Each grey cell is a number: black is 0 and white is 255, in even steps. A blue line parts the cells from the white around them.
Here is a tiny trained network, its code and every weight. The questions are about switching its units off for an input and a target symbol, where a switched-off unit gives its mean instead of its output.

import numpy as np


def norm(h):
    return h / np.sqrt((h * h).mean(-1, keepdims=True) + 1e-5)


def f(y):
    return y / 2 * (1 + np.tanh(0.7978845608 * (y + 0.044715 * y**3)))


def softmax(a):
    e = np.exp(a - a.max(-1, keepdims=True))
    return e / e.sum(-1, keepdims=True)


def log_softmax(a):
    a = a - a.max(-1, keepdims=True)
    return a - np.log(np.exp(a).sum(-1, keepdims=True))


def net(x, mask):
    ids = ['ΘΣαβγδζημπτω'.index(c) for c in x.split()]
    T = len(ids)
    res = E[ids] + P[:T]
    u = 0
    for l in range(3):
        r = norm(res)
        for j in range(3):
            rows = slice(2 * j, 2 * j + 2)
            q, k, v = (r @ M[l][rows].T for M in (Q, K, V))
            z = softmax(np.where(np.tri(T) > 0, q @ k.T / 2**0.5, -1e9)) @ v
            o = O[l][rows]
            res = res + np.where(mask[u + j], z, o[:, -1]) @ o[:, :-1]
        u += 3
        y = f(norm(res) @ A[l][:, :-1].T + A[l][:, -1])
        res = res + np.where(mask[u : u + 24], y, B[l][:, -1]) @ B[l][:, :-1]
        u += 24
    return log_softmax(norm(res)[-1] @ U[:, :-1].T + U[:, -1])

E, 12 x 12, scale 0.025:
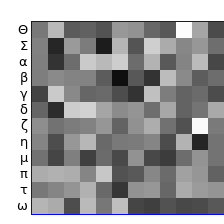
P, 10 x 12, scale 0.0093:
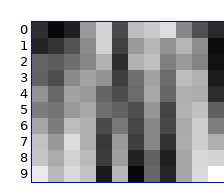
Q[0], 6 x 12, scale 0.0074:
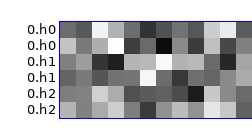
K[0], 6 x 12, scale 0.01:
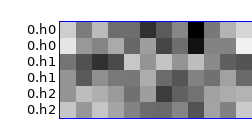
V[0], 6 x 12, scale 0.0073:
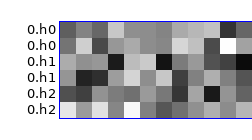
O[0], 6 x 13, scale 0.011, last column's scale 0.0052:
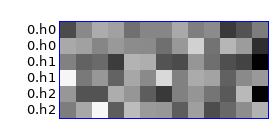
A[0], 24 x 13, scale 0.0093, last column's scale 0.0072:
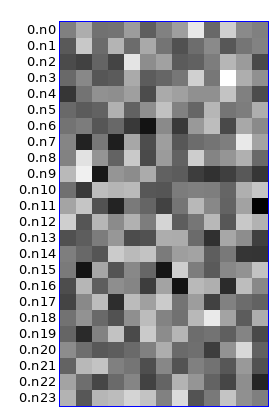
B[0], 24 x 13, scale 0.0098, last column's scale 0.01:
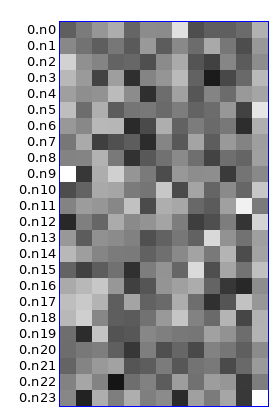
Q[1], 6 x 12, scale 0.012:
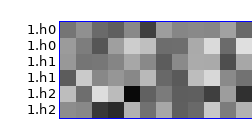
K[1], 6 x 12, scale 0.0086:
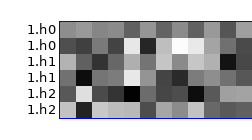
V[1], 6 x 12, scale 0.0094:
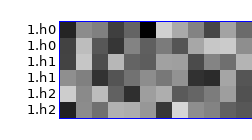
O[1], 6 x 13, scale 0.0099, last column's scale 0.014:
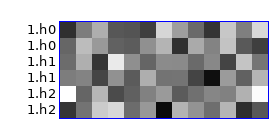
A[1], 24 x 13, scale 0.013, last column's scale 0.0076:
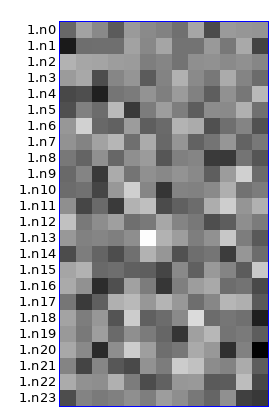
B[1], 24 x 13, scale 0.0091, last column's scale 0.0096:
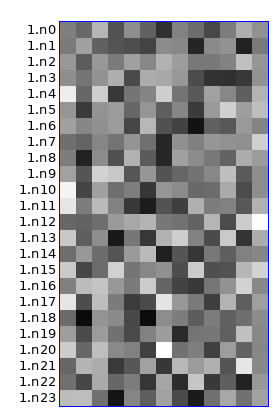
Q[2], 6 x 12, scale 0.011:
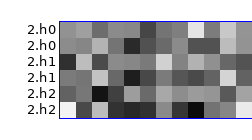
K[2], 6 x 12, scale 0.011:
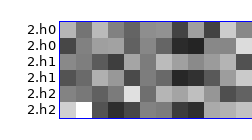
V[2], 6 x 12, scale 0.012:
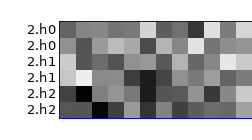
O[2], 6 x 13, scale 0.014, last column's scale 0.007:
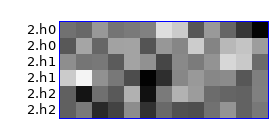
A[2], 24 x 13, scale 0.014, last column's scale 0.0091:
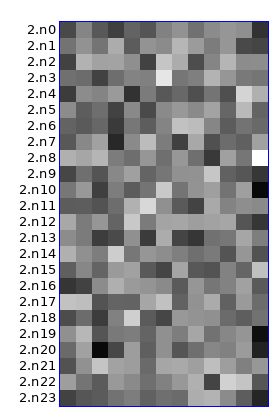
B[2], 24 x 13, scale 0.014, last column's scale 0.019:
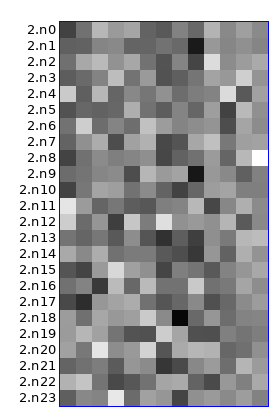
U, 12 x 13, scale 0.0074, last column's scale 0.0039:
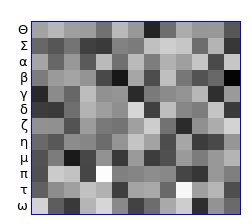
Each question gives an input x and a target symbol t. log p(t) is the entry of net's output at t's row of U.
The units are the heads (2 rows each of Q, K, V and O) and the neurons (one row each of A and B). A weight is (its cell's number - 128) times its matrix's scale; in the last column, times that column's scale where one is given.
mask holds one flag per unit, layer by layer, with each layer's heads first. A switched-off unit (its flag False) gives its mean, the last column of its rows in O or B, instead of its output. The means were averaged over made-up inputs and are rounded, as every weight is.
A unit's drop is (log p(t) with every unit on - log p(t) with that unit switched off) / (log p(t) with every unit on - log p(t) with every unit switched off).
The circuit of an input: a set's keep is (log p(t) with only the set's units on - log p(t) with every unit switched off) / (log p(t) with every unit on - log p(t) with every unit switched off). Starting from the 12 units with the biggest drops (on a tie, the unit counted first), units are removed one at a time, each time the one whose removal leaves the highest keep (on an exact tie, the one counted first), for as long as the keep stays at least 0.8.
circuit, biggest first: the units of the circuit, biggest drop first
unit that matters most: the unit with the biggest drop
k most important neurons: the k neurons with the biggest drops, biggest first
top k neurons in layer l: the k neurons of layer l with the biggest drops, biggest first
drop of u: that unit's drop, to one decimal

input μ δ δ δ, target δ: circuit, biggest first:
[2.h1 0.n10]
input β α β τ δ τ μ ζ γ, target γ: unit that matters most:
0.h1
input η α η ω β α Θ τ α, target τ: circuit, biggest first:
[0.h1 2.n2]
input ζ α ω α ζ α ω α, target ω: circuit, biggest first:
[1.h0 0.n9]
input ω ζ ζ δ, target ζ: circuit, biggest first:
[0.h0 2.n22 0.n3]
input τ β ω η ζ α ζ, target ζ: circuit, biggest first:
[0.h0 0.n3 2.n22]
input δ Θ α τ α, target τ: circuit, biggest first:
[0.h1 1.h1]
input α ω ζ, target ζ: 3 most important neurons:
[2.n22 0.n3 0.n0]
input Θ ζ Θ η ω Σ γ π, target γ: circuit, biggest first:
[1.h2 0.h1]
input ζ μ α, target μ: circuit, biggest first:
[2.h2 1.h2 0.n7]
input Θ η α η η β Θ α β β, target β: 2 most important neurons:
[0.n16 0.n6]
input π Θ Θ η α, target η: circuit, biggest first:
[0.h0 2.h1]
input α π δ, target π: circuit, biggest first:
[0.n17 0.h2]
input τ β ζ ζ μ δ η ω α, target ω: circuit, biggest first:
[1.h0]
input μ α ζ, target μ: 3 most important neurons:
[2.n13 0.n23 0.n7]
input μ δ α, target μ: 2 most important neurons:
[2.n13 0.n7]
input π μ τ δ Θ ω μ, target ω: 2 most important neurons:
[2.n20 0.n9]
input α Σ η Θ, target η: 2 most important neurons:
[1.n13 0.n23]
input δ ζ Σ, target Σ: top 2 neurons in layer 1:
[1.n21 1.n4]
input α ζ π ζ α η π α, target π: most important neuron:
[0.n17]
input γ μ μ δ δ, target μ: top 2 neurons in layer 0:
[0.n7 0.n12]
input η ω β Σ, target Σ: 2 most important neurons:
[1.n21 0.n15]
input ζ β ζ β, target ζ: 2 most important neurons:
[0.n3 0.n0]
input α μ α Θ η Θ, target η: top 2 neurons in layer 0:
[0.n23 0.n18]
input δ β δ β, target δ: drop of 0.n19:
0.1
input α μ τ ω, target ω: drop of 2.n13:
-0.1
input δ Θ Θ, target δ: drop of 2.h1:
0.8
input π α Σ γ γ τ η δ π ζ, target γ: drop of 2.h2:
-0.1
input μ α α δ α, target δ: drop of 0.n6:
0.0
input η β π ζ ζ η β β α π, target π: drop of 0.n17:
0.1
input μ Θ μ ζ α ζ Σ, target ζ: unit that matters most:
0.h0
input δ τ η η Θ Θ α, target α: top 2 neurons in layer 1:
[1.n13 1.n15]
